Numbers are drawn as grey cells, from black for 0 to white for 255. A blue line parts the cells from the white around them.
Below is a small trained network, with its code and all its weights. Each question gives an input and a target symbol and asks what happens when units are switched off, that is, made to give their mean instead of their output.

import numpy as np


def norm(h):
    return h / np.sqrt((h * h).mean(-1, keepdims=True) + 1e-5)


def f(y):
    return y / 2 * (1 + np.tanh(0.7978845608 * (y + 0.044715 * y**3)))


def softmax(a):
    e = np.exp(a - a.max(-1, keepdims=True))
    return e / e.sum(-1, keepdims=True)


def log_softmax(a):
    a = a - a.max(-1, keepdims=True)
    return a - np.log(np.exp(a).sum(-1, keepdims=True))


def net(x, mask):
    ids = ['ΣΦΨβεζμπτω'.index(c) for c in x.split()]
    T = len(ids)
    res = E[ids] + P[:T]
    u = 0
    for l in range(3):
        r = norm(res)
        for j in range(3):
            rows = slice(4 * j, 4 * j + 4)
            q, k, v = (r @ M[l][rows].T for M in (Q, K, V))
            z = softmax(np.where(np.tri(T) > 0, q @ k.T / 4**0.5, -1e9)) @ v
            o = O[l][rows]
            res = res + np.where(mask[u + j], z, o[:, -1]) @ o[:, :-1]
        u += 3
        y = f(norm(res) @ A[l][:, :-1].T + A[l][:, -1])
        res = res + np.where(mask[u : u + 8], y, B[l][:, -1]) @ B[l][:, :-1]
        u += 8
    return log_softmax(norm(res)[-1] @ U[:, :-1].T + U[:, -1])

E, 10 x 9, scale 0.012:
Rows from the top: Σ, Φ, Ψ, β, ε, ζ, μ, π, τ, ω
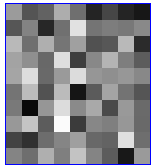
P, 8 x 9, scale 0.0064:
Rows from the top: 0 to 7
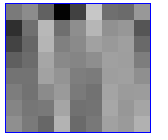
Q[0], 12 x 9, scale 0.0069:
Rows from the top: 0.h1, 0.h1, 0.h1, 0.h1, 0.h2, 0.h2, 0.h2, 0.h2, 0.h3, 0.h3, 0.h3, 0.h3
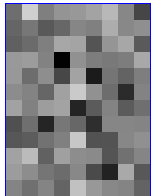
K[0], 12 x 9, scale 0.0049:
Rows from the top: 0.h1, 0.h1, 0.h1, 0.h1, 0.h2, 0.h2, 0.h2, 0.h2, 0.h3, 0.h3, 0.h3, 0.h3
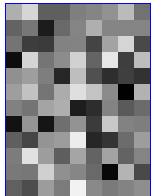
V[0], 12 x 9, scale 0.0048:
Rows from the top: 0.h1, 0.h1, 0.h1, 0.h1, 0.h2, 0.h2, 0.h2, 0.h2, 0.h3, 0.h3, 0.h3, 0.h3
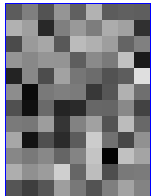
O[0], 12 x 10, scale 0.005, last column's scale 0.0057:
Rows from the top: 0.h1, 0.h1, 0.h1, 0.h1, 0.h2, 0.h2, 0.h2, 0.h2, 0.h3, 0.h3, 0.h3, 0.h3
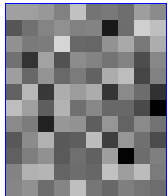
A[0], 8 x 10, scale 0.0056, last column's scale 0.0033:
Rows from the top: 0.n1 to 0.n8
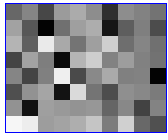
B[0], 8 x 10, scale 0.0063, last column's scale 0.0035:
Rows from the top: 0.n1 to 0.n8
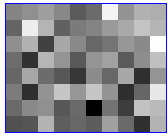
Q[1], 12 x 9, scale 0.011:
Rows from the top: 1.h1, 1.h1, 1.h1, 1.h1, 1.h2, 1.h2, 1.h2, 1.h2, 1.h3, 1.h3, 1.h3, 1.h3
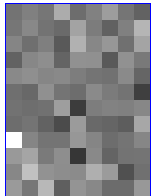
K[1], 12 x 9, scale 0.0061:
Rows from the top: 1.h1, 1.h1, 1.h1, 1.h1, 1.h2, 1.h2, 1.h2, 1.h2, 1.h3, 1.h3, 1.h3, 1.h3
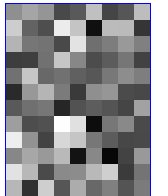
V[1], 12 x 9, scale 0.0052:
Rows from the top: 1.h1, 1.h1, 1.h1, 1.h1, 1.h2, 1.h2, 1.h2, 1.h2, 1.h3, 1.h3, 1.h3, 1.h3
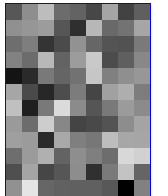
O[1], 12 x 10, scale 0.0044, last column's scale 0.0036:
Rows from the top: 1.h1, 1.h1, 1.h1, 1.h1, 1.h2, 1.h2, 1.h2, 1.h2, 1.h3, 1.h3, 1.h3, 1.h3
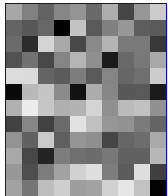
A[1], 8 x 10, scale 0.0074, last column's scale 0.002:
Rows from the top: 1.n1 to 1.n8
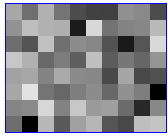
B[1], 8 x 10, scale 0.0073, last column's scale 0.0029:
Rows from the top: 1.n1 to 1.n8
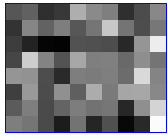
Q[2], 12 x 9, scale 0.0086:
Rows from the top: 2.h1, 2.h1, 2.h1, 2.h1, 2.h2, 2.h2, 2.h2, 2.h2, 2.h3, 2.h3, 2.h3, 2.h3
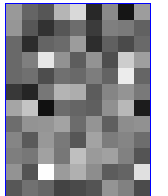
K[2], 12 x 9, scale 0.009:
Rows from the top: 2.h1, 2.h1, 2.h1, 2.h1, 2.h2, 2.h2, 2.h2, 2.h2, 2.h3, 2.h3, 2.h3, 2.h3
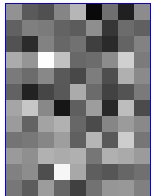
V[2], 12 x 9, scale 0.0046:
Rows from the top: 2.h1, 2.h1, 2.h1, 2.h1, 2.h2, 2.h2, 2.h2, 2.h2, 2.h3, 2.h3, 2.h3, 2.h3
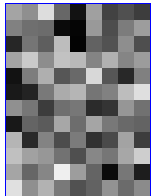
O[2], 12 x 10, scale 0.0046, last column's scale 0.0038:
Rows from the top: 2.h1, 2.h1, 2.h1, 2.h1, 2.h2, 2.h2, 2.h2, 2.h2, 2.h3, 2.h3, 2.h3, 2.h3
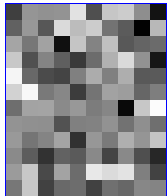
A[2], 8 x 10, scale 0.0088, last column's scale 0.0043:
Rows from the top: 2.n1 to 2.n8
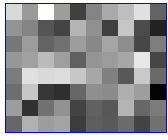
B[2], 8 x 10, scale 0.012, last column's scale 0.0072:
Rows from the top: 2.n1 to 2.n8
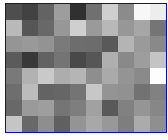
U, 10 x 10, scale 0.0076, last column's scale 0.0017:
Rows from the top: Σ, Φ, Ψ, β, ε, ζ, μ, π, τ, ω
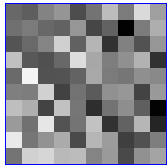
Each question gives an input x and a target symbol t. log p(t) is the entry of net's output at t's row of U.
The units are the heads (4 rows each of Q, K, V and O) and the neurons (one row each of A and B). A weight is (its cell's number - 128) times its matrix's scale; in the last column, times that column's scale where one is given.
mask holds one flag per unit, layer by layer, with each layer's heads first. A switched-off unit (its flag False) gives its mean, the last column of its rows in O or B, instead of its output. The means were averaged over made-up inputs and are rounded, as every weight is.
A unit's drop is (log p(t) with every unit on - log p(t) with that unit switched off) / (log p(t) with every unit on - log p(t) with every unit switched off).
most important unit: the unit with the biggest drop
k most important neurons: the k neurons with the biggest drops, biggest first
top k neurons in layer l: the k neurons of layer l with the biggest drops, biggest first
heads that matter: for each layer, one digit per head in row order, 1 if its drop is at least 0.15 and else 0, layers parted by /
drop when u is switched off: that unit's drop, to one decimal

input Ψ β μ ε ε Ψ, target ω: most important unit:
0.h2
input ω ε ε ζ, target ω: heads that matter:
001 / 111 / 010
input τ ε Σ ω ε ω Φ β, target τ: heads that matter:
011 / 010 / 000
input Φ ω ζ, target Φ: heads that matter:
011 / 010 / 010
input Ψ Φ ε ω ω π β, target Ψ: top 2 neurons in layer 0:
0.n2; 0.n5
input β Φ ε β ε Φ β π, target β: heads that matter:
101 / 110 / 000
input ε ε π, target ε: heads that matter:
000 / 000 / 000
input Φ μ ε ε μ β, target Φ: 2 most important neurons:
0.n2; 0.n1
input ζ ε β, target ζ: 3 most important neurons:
0.n5; 2.n1; 2.n5
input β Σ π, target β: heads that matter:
101 / 100 / 000
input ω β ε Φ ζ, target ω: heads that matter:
001 / 110 / 010
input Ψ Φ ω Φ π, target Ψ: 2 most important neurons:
0.n2; 1.n8
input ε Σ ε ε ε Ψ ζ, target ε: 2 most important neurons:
0.n5; 0.n4
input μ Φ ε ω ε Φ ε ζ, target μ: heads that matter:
011 / 010 / 000
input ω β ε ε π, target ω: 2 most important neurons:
1.n3; 0.n5
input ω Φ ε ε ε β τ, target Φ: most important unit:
1.h3
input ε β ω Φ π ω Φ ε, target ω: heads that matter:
000 / 001 / 000
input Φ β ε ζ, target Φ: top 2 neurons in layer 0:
0.n2; 0.n4
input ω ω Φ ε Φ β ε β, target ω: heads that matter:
001 / 110 / 010
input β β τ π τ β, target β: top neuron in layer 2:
2.n2
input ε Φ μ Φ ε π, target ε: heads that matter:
010 / 000 / 000
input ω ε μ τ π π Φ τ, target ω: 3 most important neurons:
0.n3; 2.n5; 0.n5
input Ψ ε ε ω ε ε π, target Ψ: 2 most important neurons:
0.n2; 2.n1
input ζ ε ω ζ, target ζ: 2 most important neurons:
2.n1; 2.n5
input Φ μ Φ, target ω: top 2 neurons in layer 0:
0.n2; 0.n8
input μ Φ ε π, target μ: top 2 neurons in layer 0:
0.n2; 0.n8
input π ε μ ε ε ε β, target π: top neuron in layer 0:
0.n5
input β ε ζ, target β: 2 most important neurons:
2.n2; 0.n7
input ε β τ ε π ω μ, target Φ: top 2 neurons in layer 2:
2.n5; 2.n1
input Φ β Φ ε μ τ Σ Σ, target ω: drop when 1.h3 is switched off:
1.2
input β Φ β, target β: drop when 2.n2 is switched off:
0.4
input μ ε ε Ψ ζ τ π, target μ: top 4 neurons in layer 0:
0.n2; 0.n7; 0.n8; 0.n5
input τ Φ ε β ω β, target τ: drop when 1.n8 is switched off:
0.1
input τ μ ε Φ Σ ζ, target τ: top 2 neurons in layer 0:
0.n2; 0.n7
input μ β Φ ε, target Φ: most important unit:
0.n8
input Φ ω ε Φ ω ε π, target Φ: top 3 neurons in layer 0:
0.n2; 0.n1; 0.n4
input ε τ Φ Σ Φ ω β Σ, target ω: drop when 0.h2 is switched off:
1.2
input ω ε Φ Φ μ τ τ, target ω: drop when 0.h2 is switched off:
1.3
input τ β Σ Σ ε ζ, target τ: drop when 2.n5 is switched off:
0.2
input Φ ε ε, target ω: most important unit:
0.h3
